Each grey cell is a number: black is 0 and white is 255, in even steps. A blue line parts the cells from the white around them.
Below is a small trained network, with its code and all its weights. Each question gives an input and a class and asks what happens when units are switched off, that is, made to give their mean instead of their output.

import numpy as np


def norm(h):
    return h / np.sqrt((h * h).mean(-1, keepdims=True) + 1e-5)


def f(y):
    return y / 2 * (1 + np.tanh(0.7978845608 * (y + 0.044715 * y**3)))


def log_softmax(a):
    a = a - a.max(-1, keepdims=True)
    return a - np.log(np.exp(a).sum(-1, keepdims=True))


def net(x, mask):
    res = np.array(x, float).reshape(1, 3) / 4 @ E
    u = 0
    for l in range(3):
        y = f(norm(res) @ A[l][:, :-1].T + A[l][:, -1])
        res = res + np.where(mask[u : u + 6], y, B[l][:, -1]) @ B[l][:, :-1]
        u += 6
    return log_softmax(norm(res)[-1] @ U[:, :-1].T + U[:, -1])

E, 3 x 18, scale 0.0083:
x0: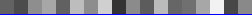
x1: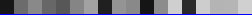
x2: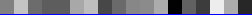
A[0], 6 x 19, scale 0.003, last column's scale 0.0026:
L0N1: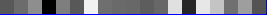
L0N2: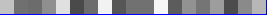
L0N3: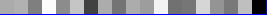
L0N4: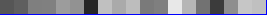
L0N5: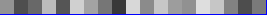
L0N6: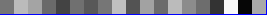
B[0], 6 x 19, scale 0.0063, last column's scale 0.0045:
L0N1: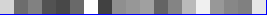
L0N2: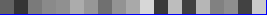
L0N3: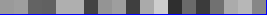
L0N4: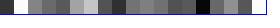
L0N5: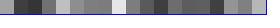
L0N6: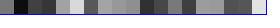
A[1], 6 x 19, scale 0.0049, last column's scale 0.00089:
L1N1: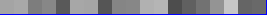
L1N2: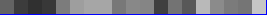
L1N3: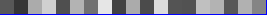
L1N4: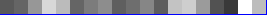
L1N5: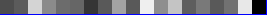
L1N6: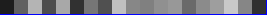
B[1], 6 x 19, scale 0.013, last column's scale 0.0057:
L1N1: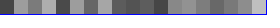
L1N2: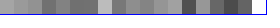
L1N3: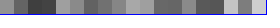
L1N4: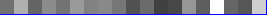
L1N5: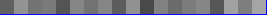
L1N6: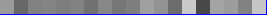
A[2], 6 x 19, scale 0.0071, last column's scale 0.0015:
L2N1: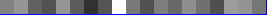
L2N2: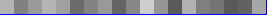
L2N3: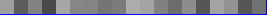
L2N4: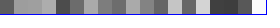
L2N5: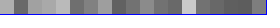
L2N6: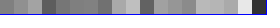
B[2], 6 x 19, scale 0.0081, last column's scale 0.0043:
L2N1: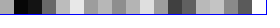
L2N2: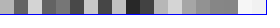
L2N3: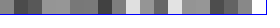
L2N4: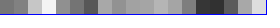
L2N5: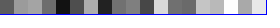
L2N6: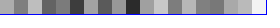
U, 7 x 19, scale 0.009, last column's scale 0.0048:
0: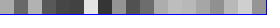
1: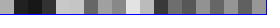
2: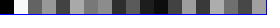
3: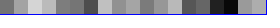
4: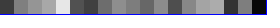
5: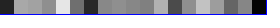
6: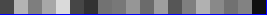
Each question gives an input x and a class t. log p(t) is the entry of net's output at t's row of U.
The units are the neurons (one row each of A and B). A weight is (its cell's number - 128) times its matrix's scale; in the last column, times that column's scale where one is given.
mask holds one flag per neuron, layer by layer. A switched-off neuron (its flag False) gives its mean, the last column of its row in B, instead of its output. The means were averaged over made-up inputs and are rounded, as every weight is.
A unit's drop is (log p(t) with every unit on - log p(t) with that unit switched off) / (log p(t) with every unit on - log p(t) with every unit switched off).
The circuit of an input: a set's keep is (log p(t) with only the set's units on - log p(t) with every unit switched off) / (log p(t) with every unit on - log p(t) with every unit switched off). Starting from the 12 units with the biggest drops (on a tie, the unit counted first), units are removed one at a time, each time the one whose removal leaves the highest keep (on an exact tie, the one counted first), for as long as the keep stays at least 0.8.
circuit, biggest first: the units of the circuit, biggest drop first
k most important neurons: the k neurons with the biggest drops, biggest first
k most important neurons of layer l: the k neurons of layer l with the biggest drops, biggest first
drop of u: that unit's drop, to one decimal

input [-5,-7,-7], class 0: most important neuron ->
[L2N2]
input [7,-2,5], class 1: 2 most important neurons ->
[L1N3; L0N4]
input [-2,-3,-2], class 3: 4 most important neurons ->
[L1N6; L2N4; L0N6; L0N2]
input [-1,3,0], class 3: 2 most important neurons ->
[L0N1; L2N4]
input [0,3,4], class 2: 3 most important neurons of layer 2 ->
[L2N2; L2N3; L2N6]
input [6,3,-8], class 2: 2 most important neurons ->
[L1N4; L0N6]
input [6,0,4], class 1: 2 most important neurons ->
[L1N3; L0N4]
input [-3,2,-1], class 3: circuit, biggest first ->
[L1N3; L2N4]
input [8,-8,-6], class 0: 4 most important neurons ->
[L2N2; L2N5; L0N6; L2N1]
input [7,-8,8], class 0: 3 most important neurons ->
[L2N2; L0N4; L1N4]
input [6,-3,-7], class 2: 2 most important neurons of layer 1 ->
[L1N4; L1N5]
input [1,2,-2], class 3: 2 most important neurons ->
[L2N4; L0N1]
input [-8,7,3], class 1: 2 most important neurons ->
[L2N1; L0N6]
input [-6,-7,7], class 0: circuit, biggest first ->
[L2N2]
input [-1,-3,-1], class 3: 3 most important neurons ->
[L0N2; L2N4; L1N6]
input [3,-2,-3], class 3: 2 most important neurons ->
[L0N2; L0N4]
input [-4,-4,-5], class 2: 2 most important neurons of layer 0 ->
[L0N1; L0N5]
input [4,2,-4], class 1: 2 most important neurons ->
[L1N3; L1N1]
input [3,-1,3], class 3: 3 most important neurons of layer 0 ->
[L0N5; L0N2; L0N6]
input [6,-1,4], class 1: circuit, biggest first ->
[L1N3]
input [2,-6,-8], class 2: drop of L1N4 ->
0.8
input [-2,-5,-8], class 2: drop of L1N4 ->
0.6
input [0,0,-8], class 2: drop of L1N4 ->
0.4
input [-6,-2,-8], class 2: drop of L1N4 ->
0.7
